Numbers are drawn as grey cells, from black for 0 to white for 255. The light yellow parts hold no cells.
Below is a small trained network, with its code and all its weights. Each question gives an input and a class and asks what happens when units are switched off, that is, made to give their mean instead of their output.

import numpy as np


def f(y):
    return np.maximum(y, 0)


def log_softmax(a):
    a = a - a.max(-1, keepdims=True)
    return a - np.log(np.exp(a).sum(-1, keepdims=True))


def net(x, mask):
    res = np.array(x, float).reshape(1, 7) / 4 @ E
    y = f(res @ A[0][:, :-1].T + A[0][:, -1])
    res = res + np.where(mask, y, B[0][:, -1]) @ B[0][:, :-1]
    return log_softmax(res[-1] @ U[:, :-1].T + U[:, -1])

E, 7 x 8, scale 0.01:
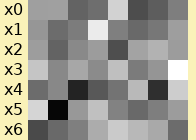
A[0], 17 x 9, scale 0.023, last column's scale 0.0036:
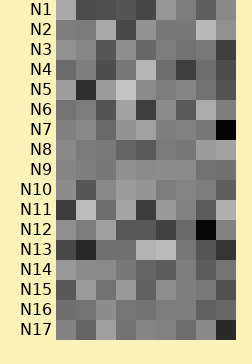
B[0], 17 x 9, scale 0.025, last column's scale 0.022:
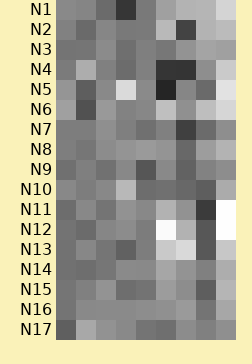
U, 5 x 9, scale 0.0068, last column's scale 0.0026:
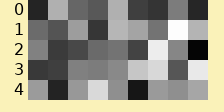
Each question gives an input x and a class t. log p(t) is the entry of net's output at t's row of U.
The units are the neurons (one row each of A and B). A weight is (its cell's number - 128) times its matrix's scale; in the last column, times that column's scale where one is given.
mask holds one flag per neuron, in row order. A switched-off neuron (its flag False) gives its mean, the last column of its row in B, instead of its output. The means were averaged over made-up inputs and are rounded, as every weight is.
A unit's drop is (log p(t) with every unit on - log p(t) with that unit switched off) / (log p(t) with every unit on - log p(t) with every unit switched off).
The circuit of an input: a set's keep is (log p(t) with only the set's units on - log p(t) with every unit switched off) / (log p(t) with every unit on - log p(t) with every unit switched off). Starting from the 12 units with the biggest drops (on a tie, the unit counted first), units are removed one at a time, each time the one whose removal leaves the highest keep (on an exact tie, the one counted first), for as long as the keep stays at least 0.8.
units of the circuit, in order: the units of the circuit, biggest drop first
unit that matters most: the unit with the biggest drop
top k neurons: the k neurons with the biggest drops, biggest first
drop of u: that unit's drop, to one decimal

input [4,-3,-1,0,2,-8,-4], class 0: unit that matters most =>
N4
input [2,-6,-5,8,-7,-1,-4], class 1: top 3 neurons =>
N2, N11, N13
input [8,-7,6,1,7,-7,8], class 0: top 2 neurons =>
N4, N12
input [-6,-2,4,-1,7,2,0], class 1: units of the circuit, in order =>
N12, N6
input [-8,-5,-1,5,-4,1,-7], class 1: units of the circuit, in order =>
N11, N2
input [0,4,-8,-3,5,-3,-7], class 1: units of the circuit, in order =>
N4, N6
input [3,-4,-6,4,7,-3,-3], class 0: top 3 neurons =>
N4, N12, N1
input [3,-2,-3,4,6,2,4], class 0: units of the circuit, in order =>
N4, N12
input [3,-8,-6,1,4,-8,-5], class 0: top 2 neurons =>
N4, N6
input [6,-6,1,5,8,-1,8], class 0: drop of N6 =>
0.3
